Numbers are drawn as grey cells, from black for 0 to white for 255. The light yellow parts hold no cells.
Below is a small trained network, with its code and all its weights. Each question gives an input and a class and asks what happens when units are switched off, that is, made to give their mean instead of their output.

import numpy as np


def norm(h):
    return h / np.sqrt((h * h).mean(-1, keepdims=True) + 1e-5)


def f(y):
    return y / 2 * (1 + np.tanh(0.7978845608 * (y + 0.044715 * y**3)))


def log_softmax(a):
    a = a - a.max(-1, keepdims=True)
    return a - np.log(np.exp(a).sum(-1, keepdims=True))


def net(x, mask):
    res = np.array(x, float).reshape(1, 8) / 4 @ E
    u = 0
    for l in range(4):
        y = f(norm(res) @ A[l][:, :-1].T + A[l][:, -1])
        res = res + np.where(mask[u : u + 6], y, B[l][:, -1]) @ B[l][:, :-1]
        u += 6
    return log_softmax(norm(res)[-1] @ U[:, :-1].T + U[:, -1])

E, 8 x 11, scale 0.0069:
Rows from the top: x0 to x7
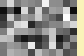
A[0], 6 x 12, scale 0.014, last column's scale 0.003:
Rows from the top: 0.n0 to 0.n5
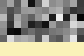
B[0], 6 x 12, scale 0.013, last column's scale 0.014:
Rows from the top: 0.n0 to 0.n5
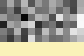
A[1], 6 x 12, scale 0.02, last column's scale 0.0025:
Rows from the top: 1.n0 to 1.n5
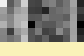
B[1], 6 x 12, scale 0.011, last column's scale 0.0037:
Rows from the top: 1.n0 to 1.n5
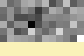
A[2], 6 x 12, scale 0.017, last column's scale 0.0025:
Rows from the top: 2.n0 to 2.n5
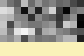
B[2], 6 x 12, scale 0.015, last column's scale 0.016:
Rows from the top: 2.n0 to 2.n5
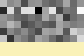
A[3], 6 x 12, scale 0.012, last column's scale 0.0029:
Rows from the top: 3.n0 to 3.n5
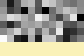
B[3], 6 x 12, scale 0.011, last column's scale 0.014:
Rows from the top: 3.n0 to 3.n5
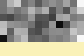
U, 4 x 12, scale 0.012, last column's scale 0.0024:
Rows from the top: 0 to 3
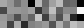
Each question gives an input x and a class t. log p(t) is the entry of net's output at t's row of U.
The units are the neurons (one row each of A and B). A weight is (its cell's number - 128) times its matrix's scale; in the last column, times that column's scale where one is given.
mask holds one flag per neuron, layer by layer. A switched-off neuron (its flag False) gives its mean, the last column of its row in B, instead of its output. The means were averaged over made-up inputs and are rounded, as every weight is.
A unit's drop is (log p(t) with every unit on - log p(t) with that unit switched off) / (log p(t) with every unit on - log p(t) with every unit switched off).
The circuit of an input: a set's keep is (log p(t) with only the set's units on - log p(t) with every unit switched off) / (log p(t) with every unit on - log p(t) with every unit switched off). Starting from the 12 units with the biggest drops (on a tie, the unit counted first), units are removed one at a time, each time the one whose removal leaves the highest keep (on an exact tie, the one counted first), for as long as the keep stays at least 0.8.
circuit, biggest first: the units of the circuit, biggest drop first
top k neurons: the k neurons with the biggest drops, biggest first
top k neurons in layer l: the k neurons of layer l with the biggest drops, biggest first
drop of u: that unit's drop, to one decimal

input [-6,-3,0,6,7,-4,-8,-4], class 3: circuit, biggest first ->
2.n1
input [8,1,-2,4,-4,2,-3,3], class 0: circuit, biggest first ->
0.n0, 2.n1
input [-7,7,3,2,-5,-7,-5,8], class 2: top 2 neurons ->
2.n1, 0.n4
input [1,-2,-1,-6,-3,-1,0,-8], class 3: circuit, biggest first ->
0.n4, 0.n3
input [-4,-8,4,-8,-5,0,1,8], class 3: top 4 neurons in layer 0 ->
0.n2, 0.n3, 0.n1, 0.n0
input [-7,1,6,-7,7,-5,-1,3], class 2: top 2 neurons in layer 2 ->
2.n1, 2.n0
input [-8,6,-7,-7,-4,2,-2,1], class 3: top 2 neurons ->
0.n4, 2.n1
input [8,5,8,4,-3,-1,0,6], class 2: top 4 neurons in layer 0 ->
0.n4, 0.n3, 0.n0, 0.n2
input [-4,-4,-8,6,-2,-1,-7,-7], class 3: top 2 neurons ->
0.n2, 2.n1
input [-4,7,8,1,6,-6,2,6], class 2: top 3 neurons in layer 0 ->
0.n4, 0.n3, 0.n5
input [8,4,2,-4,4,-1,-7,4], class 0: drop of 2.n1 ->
0.3
